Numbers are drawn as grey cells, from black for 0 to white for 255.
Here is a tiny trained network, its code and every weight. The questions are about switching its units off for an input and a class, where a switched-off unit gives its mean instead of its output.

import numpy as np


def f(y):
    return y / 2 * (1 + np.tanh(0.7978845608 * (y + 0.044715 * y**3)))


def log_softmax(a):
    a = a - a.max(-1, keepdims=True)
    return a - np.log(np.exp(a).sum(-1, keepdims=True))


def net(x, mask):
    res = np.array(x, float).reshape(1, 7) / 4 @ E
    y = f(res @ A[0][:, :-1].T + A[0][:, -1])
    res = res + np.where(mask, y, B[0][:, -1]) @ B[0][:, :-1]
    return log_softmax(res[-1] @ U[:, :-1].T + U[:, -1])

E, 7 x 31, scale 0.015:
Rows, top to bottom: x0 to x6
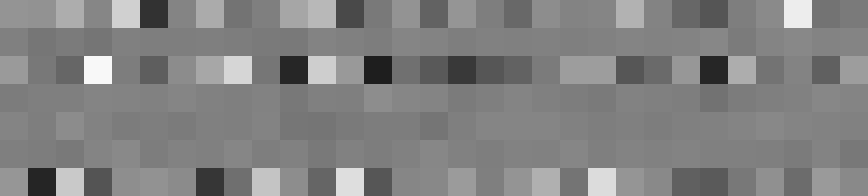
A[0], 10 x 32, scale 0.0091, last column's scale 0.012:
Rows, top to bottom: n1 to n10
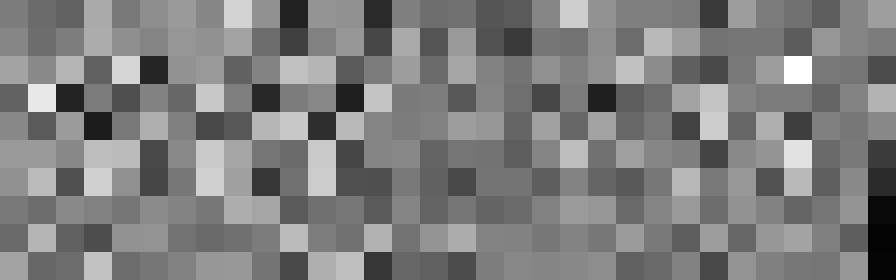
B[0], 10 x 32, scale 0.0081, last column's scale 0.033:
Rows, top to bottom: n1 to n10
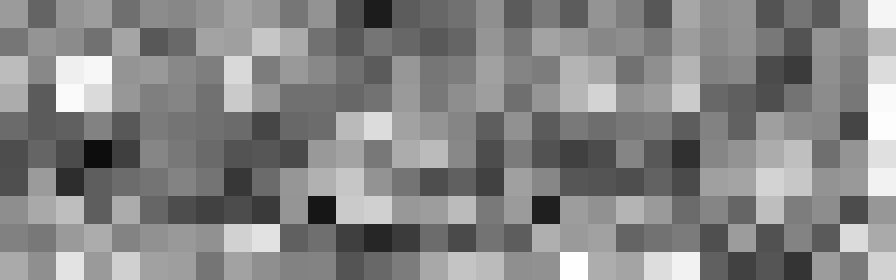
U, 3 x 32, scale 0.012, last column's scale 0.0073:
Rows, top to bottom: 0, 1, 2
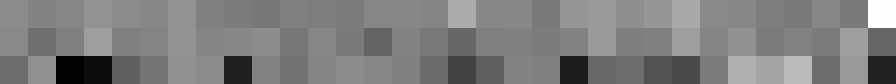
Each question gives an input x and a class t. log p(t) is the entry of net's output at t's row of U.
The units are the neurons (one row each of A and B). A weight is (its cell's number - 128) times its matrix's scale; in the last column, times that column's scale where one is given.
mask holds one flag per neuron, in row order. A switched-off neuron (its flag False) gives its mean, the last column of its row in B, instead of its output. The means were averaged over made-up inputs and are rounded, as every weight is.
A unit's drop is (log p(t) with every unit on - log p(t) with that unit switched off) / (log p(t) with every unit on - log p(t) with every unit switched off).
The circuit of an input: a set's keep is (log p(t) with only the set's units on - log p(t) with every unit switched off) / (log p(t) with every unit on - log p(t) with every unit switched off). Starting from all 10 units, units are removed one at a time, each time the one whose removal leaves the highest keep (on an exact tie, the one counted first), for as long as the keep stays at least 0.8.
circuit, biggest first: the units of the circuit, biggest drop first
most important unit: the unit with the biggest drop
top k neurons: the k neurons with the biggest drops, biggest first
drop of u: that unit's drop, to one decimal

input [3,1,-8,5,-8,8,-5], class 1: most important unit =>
n9
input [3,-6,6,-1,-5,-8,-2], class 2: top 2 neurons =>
n7, n6
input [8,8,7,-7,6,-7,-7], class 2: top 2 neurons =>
n7, n6
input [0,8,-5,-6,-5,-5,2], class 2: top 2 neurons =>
n4, n10
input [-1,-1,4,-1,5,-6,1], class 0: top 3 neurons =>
n10, n9, n8
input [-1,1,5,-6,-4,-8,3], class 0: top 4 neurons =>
n10, n8, n9, n7
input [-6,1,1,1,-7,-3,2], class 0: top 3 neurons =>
n7, n6, n9
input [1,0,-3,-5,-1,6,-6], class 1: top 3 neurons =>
n10, n9, n5
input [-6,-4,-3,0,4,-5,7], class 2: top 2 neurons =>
n4, n10
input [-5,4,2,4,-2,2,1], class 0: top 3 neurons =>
n9, n7, n6
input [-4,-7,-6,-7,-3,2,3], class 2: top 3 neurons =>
n4, n10, n3
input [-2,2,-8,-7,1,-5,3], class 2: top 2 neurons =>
n4, n10
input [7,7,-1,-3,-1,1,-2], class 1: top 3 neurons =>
n3, n10, n5
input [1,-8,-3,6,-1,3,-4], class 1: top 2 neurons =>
n10, n5
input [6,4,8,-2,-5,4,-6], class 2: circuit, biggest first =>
n7
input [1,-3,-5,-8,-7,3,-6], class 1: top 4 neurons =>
n9, n10, n5, n8
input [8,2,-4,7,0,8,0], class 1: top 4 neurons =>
n3, n9, n10, n5
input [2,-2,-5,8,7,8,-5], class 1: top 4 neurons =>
n9, n10, n5, n8
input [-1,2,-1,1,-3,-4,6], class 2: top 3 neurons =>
n4, n10, n3
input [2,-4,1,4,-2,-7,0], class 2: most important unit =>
n4
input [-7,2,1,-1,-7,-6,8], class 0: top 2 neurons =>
n7, n6
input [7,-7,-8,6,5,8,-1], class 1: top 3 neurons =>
n9, n10, n8
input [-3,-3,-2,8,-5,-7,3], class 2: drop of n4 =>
0.6
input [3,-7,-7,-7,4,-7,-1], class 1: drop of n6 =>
-0.2
